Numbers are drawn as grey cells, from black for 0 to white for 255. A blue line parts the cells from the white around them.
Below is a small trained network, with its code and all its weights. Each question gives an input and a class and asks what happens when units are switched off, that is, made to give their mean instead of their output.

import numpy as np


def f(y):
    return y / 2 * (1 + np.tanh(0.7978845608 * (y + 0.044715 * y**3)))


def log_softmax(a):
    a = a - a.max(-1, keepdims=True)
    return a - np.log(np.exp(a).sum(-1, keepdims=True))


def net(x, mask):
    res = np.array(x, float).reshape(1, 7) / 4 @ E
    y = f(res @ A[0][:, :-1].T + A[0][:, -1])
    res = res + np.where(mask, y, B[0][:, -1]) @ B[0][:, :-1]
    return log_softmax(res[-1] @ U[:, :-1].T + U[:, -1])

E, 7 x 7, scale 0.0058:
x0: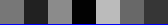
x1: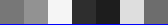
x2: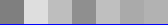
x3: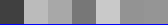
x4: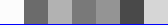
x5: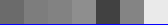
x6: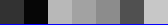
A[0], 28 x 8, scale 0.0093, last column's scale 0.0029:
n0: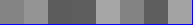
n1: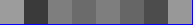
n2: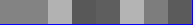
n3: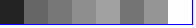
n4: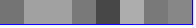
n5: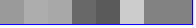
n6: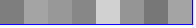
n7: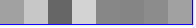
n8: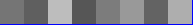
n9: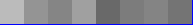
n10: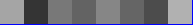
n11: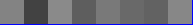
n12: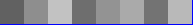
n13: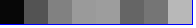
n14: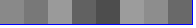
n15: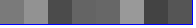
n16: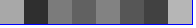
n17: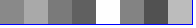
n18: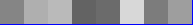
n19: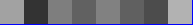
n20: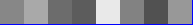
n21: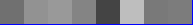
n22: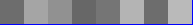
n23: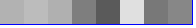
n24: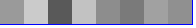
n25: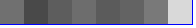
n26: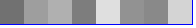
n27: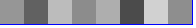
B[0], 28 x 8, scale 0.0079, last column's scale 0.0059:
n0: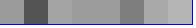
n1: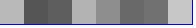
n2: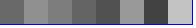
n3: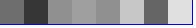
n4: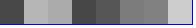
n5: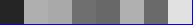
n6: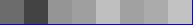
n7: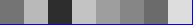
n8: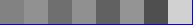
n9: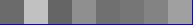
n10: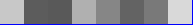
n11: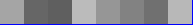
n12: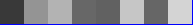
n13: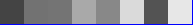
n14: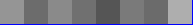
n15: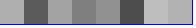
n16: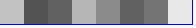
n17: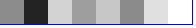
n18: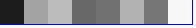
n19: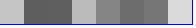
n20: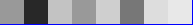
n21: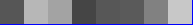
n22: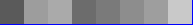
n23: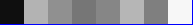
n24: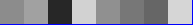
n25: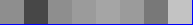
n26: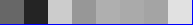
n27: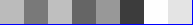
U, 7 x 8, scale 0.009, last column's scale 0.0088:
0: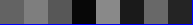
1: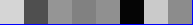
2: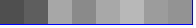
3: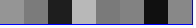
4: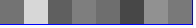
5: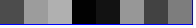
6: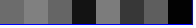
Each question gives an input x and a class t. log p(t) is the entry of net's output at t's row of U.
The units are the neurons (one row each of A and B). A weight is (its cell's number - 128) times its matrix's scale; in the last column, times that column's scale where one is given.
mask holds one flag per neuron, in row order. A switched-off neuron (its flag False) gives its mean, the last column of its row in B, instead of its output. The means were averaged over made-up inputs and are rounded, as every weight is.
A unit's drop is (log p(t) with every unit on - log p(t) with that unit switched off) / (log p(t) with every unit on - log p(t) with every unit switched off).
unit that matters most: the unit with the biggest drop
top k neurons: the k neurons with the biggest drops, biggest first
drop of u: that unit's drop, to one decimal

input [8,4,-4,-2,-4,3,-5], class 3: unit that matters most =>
n27
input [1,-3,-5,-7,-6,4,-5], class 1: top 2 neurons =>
(n15 n13)
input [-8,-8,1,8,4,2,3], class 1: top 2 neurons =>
(n27 n23)
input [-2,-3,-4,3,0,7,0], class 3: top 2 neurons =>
(n17 n20)
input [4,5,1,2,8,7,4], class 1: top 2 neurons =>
(n27 n13)
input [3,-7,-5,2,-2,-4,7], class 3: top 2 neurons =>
(n13 n3)
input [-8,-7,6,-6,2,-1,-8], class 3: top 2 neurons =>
(n24 n7)
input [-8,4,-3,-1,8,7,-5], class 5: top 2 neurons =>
(n5 n23)
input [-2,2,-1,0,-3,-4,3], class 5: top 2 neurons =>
(n17 n20)
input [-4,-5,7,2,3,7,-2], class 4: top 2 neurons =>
(n7 n24)
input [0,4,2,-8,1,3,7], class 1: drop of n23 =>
0.1
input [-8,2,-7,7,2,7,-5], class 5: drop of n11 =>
0.1
